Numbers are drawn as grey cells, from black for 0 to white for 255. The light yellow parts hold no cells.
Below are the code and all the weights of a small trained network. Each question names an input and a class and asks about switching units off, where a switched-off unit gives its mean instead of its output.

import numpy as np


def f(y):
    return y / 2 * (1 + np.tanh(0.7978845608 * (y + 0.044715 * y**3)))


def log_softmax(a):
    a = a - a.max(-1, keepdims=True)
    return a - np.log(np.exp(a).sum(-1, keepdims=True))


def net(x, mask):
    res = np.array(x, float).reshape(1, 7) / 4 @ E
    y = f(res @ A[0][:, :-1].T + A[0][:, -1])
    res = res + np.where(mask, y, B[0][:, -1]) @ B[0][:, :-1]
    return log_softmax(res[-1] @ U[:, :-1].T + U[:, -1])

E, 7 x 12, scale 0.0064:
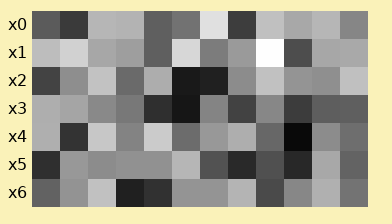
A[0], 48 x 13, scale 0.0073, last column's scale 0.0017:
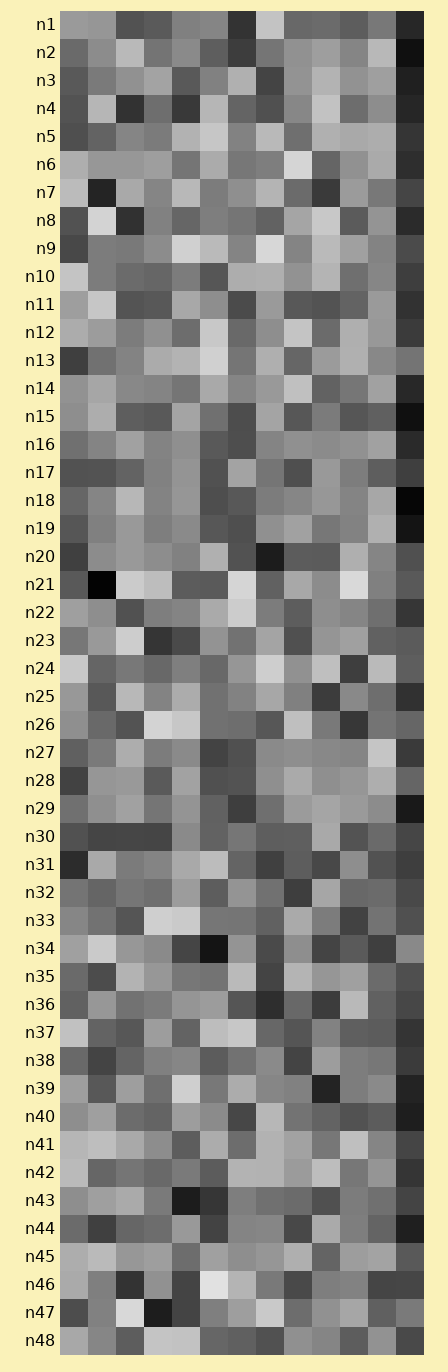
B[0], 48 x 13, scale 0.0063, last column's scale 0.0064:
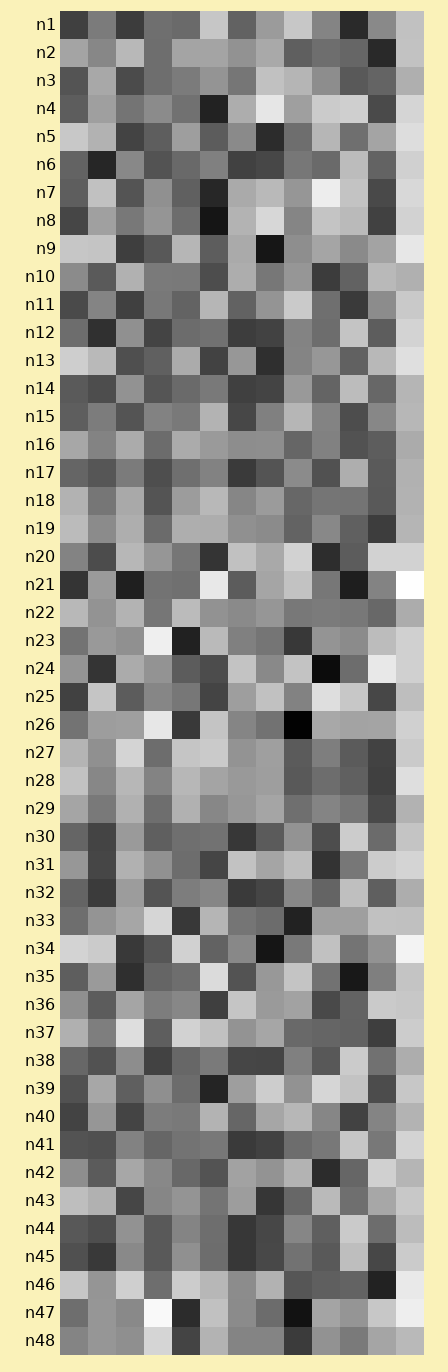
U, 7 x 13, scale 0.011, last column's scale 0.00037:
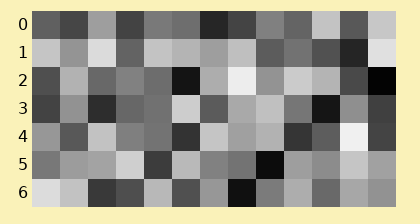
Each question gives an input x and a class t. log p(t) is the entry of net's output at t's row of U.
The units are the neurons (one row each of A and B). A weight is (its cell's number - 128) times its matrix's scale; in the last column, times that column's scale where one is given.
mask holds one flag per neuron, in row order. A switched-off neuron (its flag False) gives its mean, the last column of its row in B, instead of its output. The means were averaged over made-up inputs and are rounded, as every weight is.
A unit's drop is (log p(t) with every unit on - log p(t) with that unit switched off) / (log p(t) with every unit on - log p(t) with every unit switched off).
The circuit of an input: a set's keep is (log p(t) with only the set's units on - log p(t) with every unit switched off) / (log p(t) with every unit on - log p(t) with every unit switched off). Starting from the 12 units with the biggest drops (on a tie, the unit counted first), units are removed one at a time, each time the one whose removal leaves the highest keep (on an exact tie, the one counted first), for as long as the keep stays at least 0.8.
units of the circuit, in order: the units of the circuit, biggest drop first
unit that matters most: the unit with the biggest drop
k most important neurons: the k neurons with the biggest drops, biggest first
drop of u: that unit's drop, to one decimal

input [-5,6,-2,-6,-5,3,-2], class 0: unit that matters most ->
n12
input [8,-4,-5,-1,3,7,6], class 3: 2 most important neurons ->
n21, n35
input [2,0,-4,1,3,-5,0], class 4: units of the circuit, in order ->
n24, n42
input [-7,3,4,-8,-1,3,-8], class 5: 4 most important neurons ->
n26, n33, n48, n34
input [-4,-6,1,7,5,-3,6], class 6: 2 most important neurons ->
n34, n43
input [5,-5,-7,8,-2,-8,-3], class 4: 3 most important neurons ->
n42, n24, n10
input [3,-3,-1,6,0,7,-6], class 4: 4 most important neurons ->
n20, n36, n31, n47
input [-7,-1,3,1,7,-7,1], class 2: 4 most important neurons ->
n7, n25, n39, n21
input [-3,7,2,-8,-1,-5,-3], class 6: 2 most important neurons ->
n9, n5
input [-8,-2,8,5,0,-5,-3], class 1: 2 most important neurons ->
n27, n28
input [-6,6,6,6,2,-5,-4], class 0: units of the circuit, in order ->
n6, n45
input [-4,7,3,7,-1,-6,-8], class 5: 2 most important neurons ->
n26, n48
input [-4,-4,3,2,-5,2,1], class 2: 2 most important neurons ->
n8, n4
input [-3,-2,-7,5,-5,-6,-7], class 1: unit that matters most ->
n37
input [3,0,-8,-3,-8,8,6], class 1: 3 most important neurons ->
n46, n37, n22
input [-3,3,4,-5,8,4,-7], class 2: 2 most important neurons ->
n39, n7
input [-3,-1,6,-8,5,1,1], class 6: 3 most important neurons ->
n9, n5, n13
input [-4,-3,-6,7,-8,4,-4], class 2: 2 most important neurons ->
n4, n8
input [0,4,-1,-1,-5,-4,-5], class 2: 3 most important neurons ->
n8, n4, n47
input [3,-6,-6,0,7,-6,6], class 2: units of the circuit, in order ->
n7
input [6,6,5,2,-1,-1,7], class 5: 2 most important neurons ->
n47, n23
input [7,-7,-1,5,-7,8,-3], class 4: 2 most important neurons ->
n20, n31
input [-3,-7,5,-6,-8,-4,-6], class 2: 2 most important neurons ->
n8, n4
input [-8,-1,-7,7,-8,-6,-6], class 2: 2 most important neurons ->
n8, n4
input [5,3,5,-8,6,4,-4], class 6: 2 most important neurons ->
n13, n9
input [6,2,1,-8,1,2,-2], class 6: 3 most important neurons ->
n13, n9, n5
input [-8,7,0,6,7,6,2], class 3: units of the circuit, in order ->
n11
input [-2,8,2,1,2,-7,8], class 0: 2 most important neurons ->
n41, n45
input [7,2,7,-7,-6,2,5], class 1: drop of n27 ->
0.2
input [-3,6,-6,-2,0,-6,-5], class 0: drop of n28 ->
0.1
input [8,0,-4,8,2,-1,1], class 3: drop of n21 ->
1.1
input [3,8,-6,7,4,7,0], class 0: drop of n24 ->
0.0
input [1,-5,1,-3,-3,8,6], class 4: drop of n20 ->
0.1
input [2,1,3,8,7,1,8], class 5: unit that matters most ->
n47
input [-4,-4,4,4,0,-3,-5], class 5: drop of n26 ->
0.3
